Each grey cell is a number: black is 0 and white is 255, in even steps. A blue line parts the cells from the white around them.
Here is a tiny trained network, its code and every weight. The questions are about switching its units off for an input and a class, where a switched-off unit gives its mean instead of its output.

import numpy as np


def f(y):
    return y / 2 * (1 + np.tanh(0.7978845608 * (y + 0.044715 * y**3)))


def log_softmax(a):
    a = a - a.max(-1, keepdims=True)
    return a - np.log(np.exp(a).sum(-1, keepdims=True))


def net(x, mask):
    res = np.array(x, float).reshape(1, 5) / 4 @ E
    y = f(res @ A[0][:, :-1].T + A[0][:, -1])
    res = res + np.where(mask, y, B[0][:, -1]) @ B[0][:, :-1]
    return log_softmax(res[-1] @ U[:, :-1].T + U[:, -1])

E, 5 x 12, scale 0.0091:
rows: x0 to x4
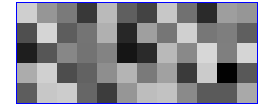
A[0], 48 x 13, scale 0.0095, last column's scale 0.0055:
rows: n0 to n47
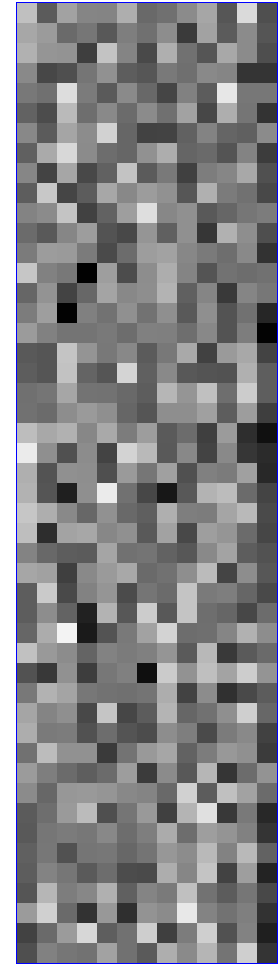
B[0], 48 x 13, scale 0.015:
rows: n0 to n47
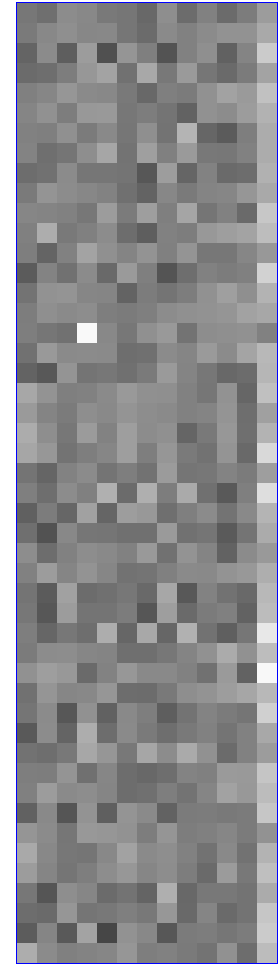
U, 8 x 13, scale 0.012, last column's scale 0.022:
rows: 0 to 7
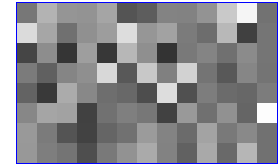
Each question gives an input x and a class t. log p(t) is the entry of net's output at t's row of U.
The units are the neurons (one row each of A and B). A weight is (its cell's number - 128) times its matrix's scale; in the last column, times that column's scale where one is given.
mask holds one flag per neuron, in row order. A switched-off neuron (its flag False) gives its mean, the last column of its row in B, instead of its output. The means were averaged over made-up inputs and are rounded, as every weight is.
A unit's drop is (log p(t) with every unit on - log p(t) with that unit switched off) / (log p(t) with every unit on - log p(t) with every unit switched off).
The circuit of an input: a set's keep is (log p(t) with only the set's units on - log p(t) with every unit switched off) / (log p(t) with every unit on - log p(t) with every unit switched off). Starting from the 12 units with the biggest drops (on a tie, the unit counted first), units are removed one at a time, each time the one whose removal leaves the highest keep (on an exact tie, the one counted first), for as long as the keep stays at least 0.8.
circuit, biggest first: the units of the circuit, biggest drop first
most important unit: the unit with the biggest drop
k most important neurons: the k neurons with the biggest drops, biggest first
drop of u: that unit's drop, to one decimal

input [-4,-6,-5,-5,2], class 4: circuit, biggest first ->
n18; n8
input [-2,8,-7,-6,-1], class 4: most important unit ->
n30
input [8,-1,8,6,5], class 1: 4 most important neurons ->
n33; n19; n43; n47
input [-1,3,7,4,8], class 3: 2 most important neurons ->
n31; n7
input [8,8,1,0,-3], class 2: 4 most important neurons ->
n2; n13; n35; n25
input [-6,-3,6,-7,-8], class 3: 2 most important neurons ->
n24; n6
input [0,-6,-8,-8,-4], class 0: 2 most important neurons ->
n4; n11
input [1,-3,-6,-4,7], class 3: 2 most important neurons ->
n31; n33
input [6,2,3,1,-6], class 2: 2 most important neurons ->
n35; n2
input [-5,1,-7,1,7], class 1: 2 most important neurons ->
n22; n24
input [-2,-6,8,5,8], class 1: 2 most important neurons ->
n19; n33
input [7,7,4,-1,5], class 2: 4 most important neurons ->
n35; n13; n2; n25
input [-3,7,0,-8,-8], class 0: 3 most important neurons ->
n11; n39; n31
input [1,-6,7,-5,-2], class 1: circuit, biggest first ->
n33
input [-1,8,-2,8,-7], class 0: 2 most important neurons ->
n28; n15
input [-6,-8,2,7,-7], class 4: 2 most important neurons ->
n26; n8
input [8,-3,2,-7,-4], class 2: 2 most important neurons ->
n2; n35
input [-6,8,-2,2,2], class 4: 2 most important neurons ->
n30; n29
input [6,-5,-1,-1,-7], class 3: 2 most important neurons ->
n24; n46
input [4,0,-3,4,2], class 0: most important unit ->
n46
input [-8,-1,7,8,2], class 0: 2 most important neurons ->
n34; n38
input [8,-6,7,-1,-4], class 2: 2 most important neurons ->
n2; n35
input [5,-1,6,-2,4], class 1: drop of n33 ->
0.2
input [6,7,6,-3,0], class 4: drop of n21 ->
0.1
